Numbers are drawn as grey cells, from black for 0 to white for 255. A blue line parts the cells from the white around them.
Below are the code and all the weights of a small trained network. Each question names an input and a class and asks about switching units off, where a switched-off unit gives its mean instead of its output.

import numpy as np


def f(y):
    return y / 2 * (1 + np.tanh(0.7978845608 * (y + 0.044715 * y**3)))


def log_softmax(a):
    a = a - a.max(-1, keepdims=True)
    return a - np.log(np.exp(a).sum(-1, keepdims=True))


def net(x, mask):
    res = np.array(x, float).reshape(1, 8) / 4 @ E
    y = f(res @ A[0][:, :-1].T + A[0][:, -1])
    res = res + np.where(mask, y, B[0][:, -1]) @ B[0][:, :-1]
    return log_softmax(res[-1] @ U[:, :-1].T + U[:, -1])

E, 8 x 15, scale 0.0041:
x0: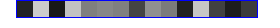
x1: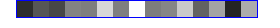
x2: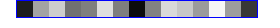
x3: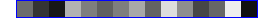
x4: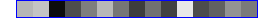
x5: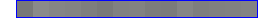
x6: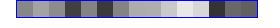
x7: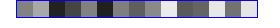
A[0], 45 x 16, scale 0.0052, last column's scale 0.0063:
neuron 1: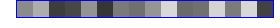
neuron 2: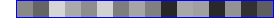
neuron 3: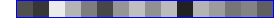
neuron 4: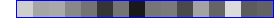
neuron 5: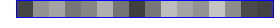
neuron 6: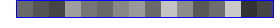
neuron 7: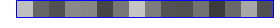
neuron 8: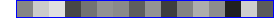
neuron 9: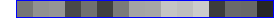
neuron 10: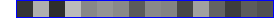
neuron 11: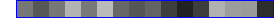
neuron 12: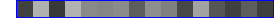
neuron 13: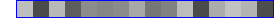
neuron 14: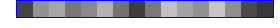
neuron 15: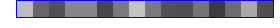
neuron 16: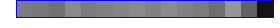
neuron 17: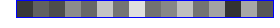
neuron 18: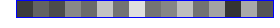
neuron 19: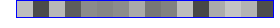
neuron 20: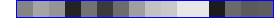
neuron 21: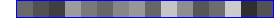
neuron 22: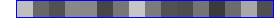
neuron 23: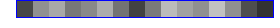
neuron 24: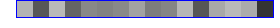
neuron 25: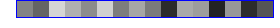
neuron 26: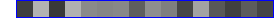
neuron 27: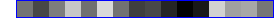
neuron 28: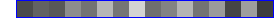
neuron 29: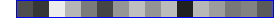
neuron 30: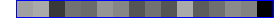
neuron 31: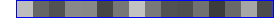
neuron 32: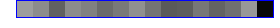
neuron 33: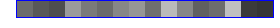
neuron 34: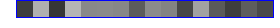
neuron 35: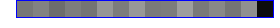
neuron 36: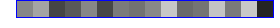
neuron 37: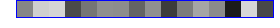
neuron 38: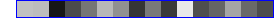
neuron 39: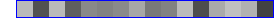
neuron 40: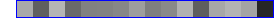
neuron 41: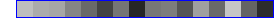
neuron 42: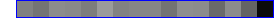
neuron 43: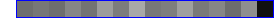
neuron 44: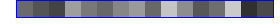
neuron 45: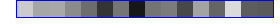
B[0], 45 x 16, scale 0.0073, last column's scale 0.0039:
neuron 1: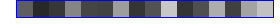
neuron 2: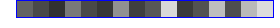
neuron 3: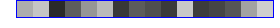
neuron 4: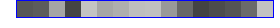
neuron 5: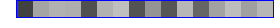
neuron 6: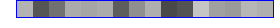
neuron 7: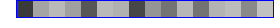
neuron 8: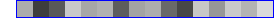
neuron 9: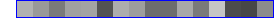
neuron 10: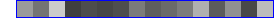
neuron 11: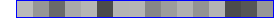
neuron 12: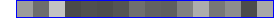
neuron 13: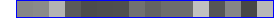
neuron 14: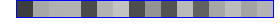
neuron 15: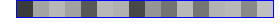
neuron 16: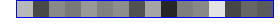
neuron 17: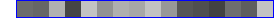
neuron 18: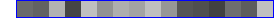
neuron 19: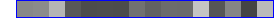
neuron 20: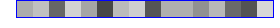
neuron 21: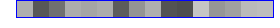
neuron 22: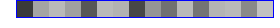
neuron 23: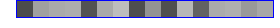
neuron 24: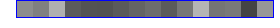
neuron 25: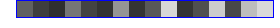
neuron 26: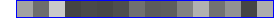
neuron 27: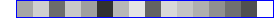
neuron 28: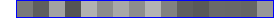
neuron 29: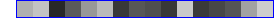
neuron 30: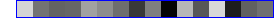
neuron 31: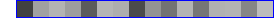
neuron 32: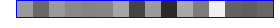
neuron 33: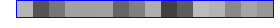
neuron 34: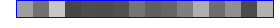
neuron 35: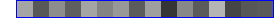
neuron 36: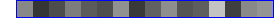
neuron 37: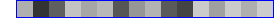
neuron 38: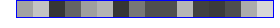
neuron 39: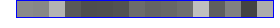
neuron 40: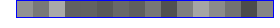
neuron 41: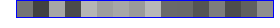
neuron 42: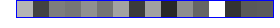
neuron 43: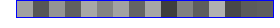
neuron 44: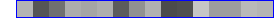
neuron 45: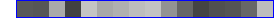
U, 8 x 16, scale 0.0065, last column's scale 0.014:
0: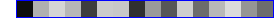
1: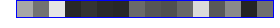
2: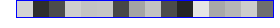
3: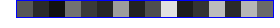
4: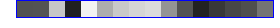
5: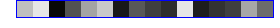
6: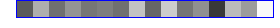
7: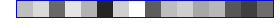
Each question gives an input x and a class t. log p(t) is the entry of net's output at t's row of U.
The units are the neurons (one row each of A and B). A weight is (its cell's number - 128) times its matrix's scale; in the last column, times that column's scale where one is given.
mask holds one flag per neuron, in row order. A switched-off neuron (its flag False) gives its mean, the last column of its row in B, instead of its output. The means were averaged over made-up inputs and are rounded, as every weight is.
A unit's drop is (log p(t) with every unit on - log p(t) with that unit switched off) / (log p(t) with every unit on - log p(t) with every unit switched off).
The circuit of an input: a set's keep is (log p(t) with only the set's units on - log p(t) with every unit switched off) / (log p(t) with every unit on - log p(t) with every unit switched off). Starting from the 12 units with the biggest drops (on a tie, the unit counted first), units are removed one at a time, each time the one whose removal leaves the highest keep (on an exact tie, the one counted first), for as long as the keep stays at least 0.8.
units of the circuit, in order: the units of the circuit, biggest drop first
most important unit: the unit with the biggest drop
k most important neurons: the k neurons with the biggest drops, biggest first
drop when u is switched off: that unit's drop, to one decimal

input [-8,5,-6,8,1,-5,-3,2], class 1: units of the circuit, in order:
[neuron 19; neuron 13]
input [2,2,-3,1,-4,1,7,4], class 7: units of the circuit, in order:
[neuron 20]
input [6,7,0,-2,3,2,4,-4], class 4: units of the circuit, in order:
[neuron 17; neuron 18]
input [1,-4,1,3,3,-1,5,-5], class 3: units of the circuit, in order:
[neuron 25; neuron 2]
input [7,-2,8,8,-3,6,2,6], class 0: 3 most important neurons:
[neuron 14; neuron 5; neuron 23]
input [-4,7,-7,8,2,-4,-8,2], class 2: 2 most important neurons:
[neuron 21; neuron 44]
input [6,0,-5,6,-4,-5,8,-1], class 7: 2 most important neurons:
[neuron 20; neuron 9]
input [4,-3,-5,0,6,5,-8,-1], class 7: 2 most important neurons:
[neuron 27; neuron 11]
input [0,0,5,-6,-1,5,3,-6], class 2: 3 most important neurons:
[neuron 8; neuron 37; neuron 1]
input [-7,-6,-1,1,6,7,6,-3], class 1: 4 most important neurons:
[neuron 19; neuron 13; neuron 39; neuron 24]
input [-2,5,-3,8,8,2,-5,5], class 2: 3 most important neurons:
[neuron 21; neuron 44; neuron 6]
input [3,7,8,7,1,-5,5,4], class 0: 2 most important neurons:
[neuron 14; neuron 5]
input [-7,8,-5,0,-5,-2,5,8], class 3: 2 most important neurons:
[neuron 1; neuron 36]
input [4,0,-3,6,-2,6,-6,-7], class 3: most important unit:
neuron 25
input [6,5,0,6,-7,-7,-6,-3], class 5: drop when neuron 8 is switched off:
0.1
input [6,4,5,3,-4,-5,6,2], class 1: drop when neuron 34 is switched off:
0.3
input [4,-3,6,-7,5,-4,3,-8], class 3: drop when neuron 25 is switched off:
0.6
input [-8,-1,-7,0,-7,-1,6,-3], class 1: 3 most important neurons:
[neuron 19; neuron 13; neuron 39]
